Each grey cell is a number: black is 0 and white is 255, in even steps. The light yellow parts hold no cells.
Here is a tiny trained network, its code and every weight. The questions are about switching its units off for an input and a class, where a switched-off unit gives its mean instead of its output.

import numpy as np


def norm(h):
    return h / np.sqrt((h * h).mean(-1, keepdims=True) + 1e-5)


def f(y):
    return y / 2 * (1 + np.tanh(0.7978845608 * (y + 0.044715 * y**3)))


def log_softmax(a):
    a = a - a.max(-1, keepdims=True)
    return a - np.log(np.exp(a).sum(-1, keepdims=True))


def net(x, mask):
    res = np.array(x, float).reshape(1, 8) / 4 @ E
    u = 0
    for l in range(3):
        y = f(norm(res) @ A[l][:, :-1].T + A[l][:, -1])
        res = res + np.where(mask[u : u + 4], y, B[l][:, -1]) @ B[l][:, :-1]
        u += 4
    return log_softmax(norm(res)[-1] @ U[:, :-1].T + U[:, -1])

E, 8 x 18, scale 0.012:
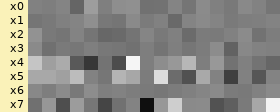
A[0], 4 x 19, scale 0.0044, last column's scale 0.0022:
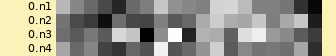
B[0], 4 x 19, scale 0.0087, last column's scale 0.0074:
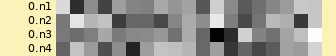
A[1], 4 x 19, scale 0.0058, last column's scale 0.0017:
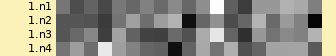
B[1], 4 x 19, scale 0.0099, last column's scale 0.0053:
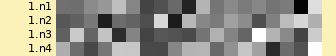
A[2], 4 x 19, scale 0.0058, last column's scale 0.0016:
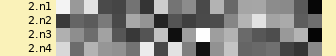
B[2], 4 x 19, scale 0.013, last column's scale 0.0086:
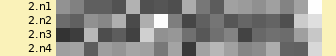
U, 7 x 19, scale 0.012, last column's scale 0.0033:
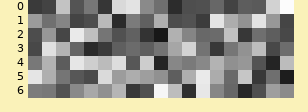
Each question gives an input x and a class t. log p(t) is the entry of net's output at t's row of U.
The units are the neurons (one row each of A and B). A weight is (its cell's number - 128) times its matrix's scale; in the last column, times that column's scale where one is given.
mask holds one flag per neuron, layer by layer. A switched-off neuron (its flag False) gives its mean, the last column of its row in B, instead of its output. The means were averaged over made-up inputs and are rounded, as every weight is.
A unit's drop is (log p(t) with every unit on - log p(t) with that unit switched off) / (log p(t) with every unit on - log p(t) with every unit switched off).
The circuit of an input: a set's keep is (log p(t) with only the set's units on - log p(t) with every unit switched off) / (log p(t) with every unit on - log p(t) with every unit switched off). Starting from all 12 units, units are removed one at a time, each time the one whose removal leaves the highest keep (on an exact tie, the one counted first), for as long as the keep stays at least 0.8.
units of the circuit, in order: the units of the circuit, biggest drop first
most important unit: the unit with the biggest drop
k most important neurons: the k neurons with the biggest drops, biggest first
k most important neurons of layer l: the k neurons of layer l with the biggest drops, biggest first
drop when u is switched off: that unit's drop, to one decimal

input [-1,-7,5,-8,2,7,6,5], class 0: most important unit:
2.n3
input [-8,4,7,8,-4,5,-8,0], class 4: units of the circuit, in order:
0.n3, 2.n4
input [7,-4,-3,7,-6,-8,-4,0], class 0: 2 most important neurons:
2.n2, 0.n3
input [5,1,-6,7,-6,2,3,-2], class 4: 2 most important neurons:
2.n4, 0.n3
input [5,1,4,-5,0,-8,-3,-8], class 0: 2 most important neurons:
2.n2, 0.n3
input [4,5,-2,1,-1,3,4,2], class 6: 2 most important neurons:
1.n4, 0.n4
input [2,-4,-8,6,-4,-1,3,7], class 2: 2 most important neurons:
0.n3, 1.n3
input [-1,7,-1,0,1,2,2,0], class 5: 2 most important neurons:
1.n2, 0.n3
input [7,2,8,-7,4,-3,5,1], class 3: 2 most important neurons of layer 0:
0.n2, 0.n4
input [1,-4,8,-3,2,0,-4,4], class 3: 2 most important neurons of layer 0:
0.n3, 0.n2
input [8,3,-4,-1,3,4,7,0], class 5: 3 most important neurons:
1.n2, 0.n3, 2.n2
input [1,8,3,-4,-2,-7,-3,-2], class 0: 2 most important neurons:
0.n3, 2.n2
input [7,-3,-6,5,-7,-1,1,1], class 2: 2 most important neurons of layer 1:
1.n4, 1.n3
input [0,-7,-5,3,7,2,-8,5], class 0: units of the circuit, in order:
2.n3
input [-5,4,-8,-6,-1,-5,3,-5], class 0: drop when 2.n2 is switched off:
0.2
